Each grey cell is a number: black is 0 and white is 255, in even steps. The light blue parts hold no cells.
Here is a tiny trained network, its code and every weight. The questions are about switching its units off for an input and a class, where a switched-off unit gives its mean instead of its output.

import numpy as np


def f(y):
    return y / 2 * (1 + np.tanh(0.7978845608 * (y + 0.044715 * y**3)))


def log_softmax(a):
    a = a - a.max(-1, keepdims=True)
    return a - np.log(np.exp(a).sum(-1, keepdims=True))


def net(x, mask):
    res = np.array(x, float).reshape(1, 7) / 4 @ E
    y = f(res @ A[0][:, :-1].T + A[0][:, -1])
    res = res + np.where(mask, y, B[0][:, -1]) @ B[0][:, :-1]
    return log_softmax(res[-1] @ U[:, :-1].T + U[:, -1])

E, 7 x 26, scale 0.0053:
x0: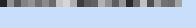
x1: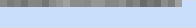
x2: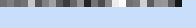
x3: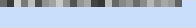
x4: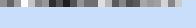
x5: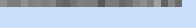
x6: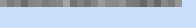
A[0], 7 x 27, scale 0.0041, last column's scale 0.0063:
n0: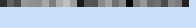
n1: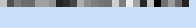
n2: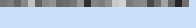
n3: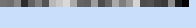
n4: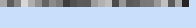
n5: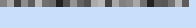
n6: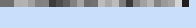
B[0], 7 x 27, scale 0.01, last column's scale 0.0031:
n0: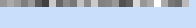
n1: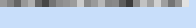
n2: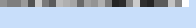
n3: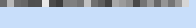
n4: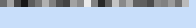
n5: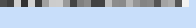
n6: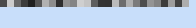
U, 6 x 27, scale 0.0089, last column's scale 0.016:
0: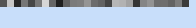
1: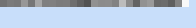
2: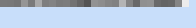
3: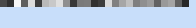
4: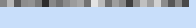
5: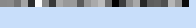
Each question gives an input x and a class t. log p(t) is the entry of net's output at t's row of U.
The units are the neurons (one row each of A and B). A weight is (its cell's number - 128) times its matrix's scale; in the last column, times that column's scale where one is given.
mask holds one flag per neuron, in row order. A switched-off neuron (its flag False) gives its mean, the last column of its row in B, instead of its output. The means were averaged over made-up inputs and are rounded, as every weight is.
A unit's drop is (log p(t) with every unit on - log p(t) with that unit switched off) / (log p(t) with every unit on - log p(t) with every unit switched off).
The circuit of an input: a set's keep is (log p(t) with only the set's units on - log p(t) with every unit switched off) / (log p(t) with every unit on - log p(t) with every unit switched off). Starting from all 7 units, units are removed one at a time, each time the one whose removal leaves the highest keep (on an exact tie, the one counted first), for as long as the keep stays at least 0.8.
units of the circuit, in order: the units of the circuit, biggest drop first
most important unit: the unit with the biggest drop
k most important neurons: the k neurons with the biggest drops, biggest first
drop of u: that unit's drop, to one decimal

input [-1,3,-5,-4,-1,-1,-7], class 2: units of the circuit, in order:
(n2)
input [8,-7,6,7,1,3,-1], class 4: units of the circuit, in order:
(n0; n5)
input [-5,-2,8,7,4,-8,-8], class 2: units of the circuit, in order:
(n5; n2)
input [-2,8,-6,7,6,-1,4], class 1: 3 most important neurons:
(n5; n2; n3)
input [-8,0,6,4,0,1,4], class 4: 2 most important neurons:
(n1; n5)
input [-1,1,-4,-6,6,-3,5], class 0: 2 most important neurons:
(n6; n4)
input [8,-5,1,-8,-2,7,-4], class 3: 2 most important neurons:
(n5; n1)
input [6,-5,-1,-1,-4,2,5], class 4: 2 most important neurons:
(n0; n5)
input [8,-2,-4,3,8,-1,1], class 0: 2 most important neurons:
(n6; n4)
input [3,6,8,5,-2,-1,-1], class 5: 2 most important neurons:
(n2; n5)
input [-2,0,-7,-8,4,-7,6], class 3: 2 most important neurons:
(n5; n2)
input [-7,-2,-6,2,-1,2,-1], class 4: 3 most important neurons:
(n1; n2; n5)
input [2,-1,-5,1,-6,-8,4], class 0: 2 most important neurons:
(n3; n2)
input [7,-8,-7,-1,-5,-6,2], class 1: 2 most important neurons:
(n2; n1)
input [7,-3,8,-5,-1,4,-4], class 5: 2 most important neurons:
(n2; n1)
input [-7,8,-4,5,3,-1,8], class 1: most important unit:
n5
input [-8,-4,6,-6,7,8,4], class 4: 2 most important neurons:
(n1; n3)
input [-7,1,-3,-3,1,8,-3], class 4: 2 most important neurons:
(n1; n2)
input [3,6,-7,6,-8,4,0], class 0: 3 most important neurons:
(n3; n2; n5)
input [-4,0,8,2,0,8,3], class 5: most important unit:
n2
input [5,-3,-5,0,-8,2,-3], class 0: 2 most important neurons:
(n3; n2)
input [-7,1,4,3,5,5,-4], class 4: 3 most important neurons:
(n1; n5; n3)
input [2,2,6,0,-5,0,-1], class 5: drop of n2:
0.9
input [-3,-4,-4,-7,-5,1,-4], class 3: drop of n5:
0.8
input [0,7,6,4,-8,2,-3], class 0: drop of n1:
0.0
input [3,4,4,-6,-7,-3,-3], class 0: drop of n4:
-0.1
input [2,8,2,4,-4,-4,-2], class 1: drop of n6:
0.1
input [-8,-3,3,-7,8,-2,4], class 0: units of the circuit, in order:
(n6)
